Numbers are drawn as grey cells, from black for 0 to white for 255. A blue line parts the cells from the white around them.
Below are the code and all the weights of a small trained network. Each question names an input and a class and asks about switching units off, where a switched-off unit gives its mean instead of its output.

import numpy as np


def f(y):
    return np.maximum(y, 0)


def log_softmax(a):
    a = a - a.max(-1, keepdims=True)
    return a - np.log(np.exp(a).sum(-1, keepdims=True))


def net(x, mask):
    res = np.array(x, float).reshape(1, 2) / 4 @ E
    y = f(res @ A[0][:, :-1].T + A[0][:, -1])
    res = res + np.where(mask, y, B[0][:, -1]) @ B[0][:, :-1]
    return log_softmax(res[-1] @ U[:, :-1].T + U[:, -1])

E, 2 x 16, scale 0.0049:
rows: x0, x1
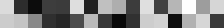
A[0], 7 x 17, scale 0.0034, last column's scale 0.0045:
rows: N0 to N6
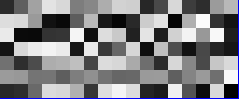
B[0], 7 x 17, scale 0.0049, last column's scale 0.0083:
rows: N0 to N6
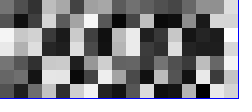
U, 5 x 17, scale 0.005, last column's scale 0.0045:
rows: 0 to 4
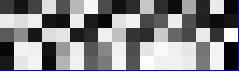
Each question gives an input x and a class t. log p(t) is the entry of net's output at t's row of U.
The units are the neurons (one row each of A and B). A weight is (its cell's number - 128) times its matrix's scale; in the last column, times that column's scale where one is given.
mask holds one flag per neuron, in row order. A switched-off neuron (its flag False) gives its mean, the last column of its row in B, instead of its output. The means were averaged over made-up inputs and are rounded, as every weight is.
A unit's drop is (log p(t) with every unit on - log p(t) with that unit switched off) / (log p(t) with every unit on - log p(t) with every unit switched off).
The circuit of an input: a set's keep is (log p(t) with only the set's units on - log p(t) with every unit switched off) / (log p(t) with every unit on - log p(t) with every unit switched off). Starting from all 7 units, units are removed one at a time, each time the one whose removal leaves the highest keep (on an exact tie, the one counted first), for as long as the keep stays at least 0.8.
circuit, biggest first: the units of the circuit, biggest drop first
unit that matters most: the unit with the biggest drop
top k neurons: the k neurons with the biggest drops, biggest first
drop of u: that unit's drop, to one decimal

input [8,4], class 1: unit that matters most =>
N2
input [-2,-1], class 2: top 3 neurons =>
(N2, N6, N1)
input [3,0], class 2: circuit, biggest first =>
(N3, N6)
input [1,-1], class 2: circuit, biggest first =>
(N6, N2)
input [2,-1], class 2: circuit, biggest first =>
(N3, N6)
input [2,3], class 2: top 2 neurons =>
(N6, N5)
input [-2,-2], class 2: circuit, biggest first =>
(N2, N1)
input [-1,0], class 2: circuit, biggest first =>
(N2, N6)
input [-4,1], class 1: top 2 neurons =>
(N3, N4)
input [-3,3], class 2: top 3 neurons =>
(N2, N6, N5)
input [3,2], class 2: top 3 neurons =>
(N3, N6, N5)
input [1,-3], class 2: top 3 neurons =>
(N1, N4, N3)
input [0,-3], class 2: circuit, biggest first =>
(N1, N3)
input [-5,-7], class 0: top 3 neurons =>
(N6, N2, N0)
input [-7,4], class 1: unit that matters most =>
N3
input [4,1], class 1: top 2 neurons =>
(N2, N0)
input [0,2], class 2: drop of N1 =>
0.1
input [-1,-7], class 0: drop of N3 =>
0.0
